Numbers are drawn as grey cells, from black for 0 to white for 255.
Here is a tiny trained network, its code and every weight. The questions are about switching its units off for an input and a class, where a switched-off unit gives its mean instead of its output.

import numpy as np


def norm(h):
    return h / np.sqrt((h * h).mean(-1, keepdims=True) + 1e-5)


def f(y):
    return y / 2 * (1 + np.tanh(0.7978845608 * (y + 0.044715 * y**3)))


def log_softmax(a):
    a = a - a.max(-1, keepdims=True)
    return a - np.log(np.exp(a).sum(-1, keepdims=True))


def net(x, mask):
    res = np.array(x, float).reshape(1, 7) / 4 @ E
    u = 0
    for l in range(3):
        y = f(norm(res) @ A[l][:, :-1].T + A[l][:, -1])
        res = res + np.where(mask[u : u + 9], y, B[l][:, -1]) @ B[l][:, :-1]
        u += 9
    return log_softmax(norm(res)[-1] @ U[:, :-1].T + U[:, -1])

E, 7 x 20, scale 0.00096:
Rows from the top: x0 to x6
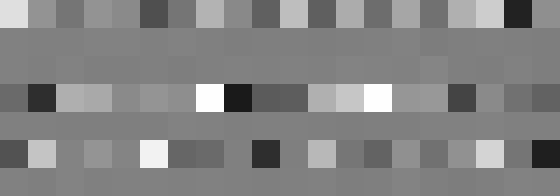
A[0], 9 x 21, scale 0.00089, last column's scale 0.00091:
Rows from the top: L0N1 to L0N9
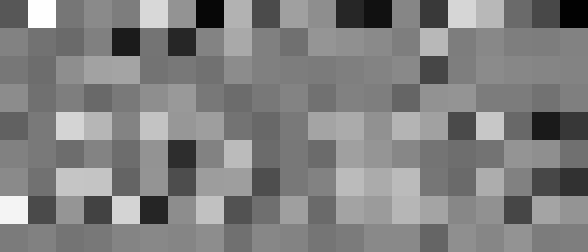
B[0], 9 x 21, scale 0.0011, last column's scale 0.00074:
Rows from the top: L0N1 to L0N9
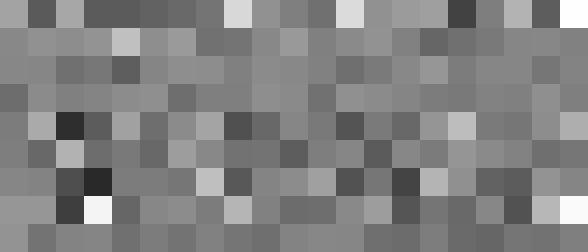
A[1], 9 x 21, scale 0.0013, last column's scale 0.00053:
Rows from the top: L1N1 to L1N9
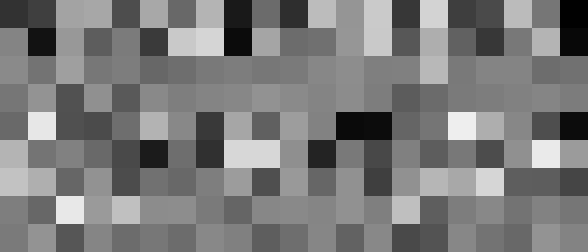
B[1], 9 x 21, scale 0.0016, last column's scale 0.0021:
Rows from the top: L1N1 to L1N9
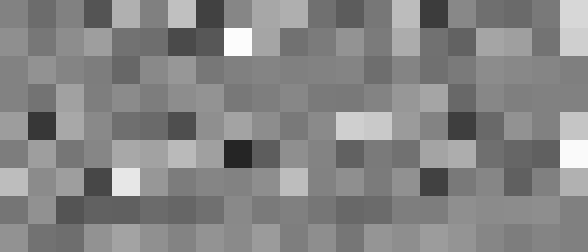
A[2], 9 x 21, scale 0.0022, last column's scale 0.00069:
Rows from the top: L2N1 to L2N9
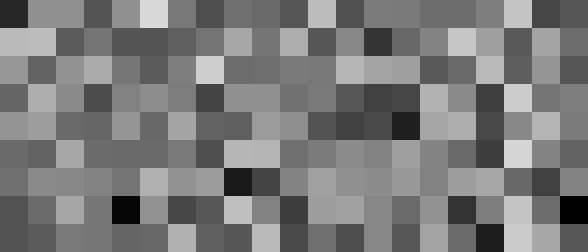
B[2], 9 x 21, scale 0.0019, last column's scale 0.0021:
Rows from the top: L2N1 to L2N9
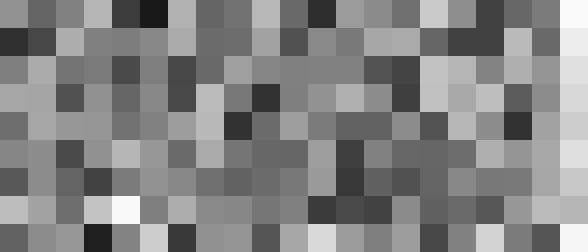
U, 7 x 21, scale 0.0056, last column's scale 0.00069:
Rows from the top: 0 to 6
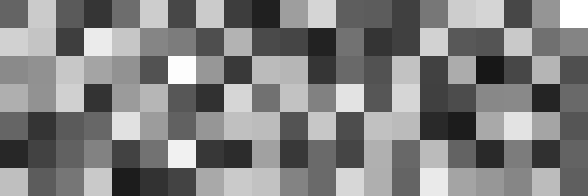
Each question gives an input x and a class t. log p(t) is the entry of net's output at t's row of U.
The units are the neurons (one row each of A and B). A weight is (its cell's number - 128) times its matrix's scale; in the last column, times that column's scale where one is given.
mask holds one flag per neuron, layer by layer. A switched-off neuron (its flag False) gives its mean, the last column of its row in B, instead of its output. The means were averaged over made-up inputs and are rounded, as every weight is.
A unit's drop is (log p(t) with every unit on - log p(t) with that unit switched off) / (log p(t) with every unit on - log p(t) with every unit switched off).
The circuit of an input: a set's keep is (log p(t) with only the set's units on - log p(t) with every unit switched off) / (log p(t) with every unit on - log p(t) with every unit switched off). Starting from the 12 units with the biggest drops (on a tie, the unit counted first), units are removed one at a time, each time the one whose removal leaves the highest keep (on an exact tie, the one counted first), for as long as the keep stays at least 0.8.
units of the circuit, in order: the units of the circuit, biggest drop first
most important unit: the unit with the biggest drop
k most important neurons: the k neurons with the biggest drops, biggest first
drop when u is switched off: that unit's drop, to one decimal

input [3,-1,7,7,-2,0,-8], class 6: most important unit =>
L1N6
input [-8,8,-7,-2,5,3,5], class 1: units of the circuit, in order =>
[L2N8, L2N4]
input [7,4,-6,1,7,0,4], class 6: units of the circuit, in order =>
[L2N9, L2N5]
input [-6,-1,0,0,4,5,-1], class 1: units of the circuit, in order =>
[L2N8, L1N6]
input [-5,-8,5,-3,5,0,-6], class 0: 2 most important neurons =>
[L2N9, L1N2]
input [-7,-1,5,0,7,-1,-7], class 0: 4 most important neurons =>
[L2N9, L2N4, L1N5, L2N2]
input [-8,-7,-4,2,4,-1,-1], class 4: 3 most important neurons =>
[L2N9, L1N6, L2N6]
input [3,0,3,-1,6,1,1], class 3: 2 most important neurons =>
[L1N7, L2N1]
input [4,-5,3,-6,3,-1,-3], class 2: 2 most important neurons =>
[L1N6, L2N9]
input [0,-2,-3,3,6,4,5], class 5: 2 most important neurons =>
[L2N1, L2N9]
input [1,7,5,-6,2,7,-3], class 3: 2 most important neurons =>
[L1N7, L2N3]
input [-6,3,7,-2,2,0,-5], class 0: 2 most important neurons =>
[L2N9, L2N4]
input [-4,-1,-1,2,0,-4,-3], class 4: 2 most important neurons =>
[L1N2, L2N6]
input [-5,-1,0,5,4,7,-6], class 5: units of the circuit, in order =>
[L2N1]
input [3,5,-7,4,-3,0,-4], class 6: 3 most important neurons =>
[L1N6, L2N9, L1N2]
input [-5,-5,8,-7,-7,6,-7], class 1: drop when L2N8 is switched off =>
0.2
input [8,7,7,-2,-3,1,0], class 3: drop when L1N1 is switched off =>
0.1
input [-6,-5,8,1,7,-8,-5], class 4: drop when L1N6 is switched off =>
-0.1
